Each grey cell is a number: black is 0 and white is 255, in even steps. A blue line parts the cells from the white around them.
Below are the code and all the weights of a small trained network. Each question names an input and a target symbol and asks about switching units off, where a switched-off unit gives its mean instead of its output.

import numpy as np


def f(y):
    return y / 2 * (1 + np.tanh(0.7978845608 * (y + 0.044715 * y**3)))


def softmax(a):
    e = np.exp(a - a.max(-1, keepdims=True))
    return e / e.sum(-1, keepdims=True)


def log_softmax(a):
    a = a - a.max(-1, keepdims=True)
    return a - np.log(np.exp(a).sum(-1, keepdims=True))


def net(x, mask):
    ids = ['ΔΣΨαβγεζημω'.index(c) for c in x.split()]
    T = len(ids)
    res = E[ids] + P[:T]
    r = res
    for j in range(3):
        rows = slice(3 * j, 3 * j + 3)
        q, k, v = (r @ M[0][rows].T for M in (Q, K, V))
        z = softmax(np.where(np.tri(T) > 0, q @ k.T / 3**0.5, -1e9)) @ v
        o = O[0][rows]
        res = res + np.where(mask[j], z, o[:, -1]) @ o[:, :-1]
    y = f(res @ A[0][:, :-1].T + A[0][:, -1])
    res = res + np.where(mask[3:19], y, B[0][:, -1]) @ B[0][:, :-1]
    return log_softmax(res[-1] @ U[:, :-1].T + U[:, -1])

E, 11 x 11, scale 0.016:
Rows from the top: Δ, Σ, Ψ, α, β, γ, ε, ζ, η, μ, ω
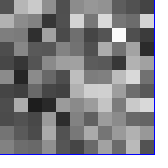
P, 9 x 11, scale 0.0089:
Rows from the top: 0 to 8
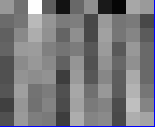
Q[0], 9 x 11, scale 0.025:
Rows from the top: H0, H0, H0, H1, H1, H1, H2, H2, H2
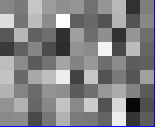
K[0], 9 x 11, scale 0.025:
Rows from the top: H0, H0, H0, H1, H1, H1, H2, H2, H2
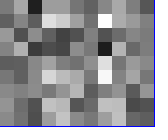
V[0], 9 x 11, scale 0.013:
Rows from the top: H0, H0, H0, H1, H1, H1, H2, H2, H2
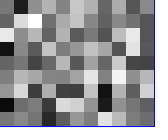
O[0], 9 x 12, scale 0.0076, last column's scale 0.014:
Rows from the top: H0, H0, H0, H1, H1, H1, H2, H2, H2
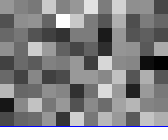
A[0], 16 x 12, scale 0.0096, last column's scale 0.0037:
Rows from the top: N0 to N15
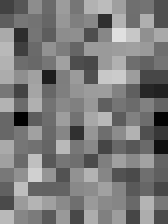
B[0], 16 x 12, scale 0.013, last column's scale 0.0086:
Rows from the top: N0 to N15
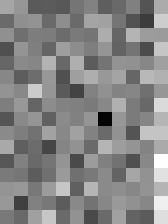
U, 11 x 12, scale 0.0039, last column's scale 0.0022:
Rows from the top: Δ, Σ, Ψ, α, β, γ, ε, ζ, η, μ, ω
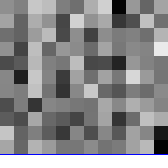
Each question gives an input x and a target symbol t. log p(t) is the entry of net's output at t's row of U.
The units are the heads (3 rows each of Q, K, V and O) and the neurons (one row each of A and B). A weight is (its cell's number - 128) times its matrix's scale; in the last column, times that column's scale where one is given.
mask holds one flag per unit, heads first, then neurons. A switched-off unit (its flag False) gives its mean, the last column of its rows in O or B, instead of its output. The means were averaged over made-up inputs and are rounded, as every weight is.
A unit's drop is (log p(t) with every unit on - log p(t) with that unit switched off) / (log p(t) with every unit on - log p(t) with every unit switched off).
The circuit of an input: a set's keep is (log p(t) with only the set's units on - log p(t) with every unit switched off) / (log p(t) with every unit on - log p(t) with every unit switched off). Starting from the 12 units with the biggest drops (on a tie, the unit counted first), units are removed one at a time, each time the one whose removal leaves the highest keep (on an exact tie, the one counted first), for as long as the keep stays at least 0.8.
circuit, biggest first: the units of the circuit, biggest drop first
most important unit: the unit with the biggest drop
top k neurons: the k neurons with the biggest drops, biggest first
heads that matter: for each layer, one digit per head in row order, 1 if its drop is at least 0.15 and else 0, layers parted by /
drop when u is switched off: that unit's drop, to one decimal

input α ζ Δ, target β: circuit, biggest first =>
[H2, H0]
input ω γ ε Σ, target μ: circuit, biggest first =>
[H2, H0, N10]
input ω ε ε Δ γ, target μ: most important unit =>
H2
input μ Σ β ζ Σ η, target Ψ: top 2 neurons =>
[N15, N4]
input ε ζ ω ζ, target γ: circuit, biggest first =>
[H0, H2, N14, N11]
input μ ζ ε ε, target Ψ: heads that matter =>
001
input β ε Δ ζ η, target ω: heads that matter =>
011
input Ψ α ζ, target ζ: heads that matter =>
010
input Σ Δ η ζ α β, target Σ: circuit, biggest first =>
[H1, H2]
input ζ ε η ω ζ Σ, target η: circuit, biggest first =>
[N11, H0, H1]
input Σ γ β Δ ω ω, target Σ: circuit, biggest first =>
[H1, H2]
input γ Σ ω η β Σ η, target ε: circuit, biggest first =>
[H0, N1, H1]
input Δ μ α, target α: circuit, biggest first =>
[H0, N10, H2]
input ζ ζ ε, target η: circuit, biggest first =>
[H0, N11, H1, H2]
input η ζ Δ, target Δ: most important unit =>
H0
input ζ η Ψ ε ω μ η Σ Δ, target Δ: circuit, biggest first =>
[H1, N13]
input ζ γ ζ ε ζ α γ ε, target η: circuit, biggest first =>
[H0, H1, N11, H2]
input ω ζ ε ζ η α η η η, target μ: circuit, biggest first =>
[H2, H0, N10, H1]
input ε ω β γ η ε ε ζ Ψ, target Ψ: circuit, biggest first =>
[H2, N15, N4]
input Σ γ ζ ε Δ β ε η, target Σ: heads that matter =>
011
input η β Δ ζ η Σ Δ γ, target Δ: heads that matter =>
100
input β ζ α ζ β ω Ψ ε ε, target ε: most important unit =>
H1
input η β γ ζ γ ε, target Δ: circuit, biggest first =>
[H0, H1, N3]
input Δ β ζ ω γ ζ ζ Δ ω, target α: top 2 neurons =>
[N10, N1]
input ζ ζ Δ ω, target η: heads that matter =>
110
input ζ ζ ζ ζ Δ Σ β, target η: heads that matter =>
111
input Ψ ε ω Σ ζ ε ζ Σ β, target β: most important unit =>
H1
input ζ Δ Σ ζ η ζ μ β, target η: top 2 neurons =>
[N11, N15]
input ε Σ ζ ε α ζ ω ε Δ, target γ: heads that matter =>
101
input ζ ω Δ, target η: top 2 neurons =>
[N11, N12]
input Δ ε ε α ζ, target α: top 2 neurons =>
[N10, N1]
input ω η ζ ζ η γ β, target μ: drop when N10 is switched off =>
0.2
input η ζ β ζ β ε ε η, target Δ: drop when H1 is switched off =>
0.1
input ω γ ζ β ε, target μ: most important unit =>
H2
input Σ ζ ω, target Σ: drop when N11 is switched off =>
0.0
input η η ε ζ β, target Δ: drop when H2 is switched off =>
0.2
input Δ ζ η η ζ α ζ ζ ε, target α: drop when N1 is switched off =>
0.1
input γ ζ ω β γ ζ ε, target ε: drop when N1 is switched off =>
0.3
